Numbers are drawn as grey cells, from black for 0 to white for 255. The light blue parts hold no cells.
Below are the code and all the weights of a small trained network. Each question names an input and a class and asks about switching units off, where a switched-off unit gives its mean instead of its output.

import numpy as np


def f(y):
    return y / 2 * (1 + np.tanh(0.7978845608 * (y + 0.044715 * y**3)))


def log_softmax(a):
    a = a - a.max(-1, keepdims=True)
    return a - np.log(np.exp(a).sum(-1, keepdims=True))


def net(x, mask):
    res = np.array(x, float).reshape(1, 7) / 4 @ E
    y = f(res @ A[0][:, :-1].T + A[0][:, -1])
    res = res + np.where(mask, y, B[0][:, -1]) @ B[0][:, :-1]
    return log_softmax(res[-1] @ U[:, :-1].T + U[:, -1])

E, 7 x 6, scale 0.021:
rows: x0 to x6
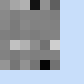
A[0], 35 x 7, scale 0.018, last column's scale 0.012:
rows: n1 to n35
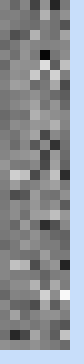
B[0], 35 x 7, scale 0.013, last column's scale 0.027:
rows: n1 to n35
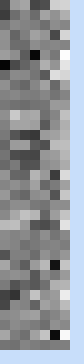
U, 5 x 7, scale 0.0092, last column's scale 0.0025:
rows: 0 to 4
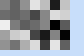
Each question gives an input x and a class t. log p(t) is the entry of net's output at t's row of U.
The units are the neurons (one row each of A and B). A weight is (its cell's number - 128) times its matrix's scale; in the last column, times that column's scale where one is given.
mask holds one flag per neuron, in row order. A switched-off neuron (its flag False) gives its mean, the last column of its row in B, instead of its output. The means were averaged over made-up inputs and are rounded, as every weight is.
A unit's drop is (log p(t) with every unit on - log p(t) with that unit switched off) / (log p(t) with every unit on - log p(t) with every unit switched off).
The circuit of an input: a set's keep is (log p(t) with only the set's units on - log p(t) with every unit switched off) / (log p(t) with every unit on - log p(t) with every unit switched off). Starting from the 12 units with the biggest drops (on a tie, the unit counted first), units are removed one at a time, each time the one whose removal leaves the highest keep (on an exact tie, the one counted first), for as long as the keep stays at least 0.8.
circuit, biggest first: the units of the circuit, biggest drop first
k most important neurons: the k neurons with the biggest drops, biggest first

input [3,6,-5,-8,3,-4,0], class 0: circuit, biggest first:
n6
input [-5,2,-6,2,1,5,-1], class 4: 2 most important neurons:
n8; n27
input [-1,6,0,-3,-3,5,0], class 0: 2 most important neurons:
n6; n23
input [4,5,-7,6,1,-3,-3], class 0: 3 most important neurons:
n6; n8; n27
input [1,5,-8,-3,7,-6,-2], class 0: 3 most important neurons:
n18; n27; n1
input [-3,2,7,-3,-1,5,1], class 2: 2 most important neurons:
n30; n7
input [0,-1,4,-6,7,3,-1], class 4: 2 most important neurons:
n34; n8
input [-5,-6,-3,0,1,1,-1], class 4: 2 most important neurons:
n8; n27
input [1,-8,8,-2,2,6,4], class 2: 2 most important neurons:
n1; n7
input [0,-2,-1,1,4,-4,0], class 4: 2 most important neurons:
n34; n6
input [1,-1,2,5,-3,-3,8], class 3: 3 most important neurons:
n23; n27; n18
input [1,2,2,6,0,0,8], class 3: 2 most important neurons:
n23; n34
